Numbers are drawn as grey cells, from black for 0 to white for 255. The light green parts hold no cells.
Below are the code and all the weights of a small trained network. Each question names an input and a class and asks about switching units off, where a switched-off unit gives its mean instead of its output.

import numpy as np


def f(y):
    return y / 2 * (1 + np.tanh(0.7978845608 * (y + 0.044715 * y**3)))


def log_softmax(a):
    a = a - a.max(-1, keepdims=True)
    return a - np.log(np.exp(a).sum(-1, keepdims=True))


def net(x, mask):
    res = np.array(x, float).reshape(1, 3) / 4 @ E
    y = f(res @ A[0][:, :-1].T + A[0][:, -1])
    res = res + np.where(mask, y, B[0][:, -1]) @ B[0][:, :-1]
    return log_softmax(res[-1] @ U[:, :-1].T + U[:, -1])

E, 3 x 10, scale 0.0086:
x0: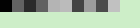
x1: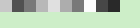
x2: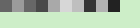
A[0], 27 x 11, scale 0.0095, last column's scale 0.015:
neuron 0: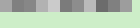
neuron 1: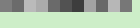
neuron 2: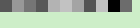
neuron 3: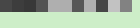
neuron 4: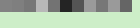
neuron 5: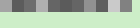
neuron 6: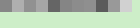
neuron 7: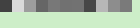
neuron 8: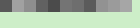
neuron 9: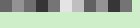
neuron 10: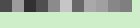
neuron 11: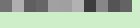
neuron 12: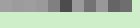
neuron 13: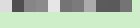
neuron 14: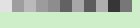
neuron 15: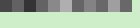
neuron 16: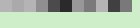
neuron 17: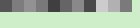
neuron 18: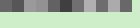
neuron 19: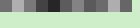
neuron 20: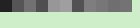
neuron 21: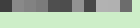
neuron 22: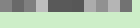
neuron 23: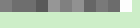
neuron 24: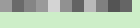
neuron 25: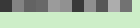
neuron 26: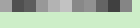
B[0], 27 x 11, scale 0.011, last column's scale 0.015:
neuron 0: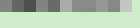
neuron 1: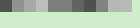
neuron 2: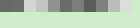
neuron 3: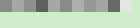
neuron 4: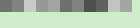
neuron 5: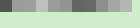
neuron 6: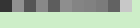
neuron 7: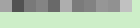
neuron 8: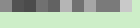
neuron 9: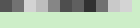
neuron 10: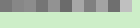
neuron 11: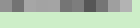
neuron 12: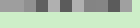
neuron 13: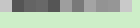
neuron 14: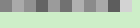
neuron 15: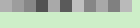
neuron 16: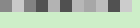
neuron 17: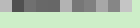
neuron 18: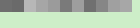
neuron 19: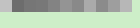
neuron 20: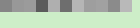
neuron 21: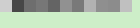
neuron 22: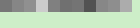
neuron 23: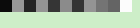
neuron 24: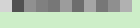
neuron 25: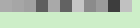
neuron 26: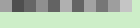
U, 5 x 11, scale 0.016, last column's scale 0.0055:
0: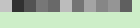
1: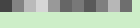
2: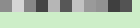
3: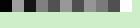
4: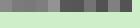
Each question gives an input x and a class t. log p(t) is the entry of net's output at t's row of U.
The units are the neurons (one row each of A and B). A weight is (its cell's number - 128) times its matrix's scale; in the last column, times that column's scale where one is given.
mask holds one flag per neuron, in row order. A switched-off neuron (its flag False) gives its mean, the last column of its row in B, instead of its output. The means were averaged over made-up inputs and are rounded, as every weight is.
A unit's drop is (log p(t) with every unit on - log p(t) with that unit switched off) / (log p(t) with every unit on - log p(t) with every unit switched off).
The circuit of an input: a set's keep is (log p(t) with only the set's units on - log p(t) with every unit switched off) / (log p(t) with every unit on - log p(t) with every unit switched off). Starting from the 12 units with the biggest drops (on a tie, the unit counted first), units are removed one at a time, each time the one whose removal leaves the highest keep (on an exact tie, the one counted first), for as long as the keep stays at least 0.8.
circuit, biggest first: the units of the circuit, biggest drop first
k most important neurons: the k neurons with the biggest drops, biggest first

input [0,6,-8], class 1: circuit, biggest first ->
neuron 1
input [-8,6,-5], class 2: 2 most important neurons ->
neuron 16; neuron 14
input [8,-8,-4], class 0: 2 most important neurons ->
neuron 21; neuron 8
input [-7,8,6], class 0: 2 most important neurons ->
neuron 26; neuron 13
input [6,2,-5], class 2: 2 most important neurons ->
neuron 3; neuron 25
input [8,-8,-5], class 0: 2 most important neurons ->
neuron 21; neuron 8
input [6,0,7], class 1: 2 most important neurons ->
neuron 9; neuron 2
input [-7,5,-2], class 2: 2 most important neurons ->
neuron 16; neuron 14
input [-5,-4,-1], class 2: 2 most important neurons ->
neuron 16; neuron 26
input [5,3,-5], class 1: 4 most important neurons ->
neuron 1; neuron 16; neuron 5; neuron 14
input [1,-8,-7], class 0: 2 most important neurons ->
neuron 21; neuron 17
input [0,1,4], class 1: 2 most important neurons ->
neuron 2; neuron 9
